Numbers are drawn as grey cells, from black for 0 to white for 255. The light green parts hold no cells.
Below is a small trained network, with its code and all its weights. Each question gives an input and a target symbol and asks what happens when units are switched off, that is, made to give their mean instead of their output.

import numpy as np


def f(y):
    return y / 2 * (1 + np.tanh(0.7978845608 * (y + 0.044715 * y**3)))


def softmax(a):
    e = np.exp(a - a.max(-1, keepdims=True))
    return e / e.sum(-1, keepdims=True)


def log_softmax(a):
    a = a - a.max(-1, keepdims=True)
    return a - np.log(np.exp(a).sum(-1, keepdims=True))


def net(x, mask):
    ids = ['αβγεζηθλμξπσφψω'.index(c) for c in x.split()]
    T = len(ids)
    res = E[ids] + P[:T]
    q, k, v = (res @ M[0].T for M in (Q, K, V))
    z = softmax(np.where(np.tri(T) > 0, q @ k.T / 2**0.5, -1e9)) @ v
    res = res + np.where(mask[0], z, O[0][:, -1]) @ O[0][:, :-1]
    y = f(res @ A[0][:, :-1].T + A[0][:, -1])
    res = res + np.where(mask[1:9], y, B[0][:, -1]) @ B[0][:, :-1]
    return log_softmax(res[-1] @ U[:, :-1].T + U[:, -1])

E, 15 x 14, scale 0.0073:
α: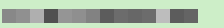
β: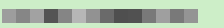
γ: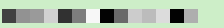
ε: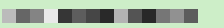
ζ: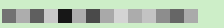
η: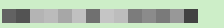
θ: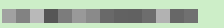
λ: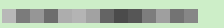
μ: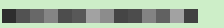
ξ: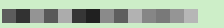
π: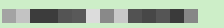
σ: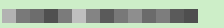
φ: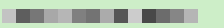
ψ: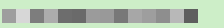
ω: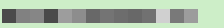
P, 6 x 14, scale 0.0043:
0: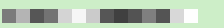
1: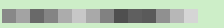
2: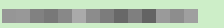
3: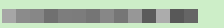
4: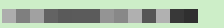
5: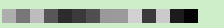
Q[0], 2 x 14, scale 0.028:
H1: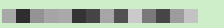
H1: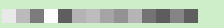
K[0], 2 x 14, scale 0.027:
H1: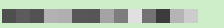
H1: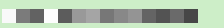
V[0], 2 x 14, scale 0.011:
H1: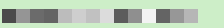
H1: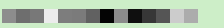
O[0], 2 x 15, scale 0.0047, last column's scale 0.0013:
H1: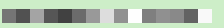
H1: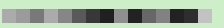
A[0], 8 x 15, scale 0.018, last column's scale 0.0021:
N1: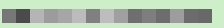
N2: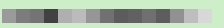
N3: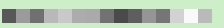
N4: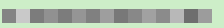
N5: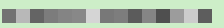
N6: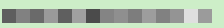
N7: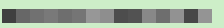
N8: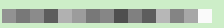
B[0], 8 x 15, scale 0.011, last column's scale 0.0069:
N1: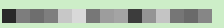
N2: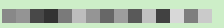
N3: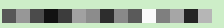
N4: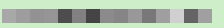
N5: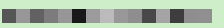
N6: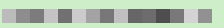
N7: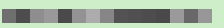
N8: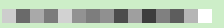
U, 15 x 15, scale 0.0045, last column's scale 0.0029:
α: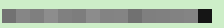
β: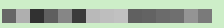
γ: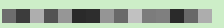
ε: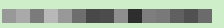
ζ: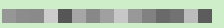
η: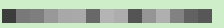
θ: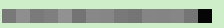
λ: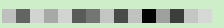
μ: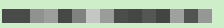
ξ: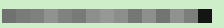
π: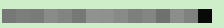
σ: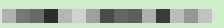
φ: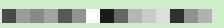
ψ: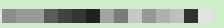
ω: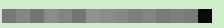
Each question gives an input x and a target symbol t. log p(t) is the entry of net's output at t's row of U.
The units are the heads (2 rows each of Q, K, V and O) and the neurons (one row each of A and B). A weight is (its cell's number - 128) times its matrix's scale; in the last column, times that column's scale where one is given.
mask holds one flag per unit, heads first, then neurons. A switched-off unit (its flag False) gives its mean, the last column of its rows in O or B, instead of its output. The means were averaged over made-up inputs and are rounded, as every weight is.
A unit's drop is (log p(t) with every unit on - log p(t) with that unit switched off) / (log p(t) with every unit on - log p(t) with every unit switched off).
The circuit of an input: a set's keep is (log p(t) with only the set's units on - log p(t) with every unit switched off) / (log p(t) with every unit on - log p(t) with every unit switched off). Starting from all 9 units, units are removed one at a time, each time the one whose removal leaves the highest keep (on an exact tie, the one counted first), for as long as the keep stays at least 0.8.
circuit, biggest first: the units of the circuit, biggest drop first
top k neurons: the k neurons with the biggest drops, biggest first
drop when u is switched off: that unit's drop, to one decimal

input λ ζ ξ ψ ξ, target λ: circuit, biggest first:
N3, N2
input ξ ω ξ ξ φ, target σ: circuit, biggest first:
H1, N3, N2
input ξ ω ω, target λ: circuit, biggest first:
N8
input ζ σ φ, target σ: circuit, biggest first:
N3, N2
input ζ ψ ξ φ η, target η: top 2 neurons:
N1, N8
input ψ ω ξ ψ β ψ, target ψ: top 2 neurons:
N4, N8
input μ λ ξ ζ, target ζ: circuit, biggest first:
N6, H1
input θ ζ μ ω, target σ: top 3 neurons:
N3, N2, N8
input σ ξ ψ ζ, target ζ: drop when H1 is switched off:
0.1
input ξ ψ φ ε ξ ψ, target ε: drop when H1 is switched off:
1.1
